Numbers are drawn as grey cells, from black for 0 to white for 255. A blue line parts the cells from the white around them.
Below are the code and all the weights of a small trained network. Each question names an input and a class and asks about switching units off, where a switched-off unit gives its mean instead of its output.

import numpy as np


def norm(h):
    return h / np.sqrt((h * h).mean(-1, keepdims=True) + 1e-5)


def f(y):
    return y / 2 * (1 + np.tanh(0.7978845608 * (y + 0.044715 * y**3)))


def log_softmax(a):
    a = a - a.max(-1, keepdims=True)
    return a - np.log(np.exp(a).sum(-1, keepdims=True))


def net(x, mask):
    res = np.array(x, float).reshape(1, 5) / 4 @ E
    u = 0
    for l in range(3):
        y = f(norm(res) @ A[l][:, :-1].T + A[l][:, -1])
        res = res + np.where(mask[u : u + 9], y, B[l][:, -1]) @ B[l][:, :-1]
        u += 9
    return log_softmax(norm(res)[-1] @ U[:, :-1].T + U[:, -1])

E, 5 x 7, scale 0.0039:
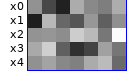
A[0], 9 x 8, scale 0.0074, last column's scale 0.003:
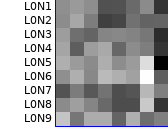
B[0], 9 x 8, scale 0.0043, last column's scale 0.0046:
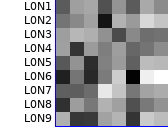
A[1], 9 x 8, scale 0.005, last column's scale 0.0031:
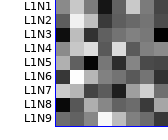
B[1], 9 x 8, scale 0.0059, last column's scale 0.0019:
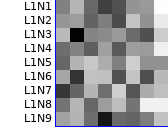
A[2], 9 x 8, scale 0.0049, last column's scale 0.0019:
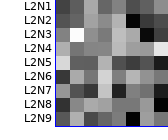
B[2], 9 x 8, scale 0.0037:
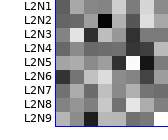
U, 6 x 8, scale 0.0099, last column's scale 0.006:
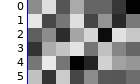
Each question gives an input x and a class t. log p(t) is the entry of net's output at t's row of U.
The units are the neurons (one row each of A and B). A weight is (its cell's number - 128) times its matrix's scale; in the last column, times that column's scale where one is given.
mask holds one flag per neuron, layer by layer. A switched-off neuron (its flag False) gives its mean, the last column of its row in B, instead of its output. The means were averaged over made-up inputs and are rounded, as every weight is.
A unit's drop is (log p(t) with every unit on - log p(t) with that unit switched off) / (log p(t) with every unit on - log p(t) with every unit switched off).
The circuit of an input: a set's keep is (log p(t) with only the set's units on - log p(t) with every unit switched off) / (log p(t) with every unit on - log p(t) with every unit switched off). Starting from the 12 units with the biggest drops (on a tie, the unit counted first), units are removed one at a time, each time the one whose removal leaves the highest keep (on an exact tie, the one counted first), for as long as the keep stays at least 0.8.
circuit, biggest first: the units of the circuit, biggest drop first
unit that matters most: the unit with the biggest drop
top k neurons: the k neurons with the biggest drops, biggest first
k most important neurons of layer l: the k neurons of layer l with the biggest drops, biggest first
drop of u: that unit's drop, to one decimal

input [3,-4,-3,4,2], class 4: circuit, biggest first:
(L0N6)
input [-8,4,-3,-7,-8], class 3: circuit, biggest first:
(L0N6; L0N9; L1N6)
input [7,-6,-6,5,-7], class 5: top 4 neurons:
(L1N7; L0N6; L0N2; L1N4)
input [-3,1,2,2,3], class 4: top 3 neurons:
(L0N7; L0N9; L1N2)
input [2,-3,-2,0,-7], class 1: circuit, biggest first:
(L0N6; L2N5)
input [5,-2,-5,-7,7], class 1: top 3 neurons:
(L0N6; L1N7; L0N2)
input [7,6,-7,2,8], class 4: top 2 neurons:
(L0N6; L1N1)
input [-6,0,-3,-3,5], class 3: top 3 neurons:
(L1N9; L2N6; L1N4)
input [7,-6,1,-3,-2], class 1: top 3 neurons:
(L2N5; L1N8; L0N2)
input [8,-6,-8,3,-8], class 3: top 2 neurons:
(L1N5; L1N3)
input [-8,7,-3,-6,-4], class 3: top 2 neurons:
(L0N6; L1N6)
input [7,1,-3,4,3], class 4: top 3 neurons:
(L0N6; L1N1; L0N9)
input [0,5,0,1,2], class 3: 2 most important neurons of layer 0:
(L0N6; L0N9)
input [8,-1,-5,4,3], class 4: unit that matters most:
L1N1
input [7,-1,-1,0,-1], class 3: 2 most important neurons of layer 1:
(L1N5; L1N3)
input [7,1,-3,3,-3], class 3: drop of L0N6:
0.9
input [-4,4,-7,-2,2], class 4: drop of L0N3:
0.0
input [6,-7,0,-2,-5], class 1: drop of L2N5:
0.1
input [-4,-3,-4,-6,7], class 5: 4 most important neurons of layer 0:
(L0N6; L0N9; L0N5; L0N8)
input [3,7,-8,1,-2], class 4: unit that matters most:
L0N6
